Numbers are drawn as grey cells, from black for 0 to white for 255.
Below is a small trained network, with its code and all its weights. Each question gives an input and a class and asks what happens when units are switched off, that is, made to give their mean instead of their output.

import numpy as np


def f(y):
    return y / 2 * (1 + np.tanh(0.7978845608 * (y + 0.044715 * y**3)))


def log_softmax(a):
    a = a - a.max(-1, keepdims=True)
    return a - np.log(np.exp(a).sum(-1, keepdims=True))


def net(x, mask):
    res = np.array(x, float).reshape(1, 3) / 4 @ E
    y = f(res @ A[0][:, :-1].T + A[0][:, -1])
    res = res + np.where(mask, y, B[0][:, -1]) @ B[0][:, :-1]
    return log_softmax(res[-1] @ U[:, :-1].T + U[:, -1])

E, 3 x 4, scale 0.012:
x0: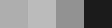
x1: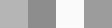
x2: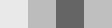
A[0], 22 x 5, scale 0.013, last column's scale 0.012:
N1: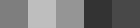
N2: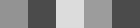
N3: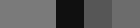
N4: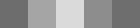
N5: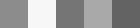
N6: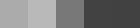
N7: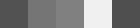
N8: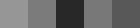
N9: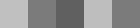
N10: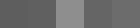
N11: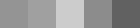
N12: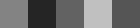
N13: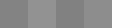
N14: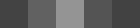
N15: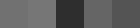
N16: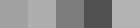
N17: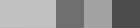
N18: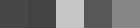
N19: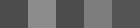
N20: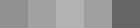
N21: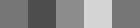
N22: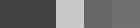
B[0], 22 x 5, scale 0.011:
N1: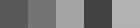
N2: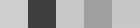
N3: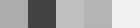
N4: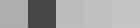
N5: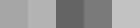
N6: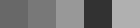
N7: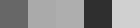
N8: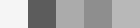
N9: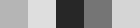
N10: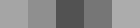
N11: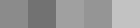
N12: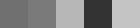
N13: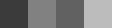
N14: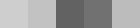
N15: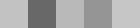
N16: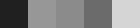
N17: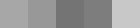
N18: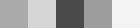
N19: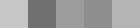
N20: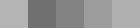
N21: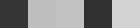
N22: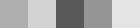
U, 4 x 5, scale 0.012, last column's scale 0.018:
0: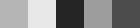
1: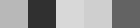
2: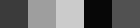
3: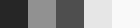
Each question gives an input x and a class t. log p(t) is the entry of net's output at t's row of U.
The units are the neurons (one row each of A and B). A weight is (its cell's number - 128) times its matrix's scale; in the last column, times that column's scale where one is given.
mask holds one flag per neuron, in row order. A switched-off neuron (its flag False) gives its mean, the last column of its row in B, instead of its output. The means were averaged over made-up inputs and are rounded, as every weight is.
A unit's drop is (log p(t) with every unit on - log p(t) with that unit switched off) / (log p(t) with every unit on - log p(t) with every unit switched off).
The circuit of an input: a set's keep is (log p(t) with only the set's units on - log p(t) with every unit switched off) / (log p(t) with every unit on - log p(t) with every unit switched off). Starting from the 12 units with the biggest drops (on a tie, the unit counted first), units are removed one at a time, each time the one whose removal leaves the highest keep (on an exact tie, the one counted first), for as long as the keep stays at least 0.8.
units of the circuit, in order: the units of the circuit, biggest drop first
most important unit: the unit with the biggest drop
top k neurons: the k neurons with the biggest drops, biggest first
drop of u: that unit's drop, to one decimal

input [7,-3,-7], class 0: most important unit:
N18
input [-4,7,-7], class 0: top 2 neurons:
(N18; N22)
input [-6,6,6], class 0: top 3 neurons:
(N9; N3; N5)
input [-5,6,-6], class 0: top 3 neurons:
(N18; N22; N3)
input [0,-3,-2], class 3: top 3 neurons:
(N2; N4; N8)
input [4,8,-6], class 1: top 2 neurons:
(N4; N2)
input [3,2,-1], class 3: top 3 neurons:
(N21; N7; N12)
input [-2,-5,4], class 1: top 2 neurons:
(N3; N18)
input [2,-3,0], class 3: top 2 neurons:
(N2; N4)
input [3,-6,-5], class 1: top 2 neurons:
(N3; N9)
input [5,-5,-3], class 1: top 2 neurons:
(N3; N21)
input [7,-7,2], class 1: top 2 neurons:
(N3; N8)
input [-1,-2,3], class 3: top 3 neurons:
(N18; N22; N14)
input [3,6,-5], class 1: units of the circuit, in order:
(N4)
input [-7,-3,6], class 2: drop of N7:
0.4
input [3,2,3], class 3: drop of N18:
0.2
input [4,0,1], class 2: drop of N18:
0.1
